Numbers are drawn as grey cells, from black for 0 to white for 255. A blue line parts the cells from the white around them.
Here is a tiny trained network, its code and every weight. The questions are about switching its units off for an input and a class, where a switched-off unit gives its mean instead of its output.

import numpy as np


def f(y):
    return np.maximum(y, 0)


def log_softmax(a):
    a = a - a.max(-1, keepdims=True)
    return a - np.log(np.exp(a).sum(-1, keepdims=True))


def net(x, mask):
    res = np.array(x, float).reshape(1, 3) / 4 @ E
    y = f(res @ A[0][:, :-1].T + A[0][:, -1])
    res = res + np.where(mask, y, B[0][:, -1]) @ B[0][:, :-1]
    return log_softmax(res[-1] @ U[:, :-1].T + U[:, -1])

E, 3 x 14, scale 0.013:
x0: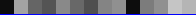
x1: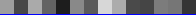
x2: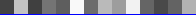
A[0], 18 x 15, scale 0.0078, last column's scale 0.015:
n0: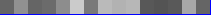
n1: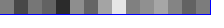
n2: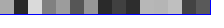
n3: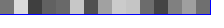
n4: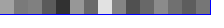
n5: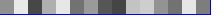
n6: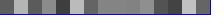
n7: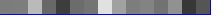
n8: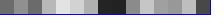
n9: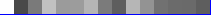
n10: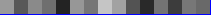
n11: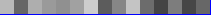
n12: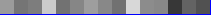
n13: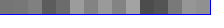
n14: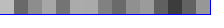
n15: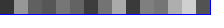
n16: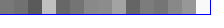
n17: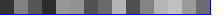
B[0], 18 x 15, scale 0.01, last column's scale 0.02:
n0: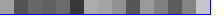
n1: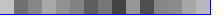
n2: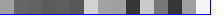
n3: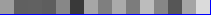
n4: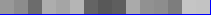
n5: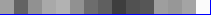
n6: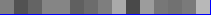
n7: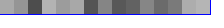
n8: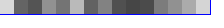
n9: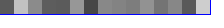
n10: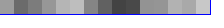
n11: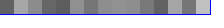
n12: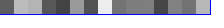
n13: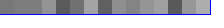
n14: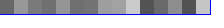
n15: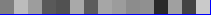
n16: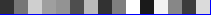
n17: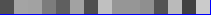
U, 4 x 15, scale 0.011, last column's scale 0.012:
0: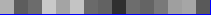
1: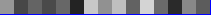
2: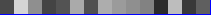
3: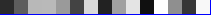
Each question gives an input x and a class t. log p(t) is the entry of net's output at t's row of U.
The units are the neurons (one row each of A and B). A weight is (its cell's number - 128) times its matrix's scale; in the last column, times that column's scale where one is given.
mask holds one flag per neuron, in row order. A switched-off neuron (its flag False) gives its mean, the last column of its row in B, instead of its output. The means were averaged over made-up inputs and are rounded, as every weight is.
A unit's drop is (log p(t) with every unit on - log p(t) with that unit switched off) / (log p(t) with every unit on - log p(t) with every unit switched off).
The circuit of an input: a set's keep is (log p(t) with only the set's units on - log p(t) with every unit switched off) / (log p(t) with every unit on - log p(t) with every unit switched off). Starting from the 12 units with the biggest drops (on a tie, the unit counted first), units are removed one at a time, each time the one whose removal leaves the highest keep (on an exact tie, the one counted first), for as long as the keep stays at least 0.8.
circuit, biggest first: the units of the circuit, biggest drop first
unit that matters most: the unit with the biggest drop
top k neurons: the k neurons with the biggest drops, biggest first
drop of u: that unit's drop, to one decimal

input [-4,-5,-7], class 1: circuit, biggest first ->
n2
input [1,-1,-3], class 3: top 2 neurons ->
n3, n0
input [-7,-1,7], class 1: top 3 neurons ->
n3, n0, n17
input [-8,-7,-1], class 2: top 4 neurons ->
n9, n12, n11, n14
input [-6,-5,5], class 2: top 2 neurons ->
n12, n2
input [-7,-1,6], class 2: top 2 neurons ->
n12, n2
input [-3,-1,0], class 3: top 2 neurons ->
n15, n17
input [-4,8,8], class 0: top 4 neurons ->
n10, n4, n1, n2
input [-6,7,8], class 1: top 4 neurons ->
n3, n0, n5, n8
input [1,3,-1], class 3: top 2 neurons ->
n8, n5
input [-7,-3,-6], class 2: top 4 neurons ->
n9, n3, n11, n12
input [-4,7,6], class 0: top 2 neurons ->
n10, n2
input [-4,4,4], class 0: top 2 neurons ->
n2, n10
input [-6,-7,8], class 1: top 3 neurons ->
n3, n0, n6
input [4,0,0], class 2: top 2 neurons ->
n15, n5
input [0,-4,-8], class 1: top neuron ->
n2
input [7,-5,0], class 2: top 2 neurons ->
n15, n17
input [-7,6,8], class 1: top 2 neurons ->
n3, n0
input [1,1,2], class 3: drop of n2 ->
0.4
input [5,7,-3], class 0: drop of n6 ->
0.0
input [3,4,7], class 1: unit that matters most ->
n3
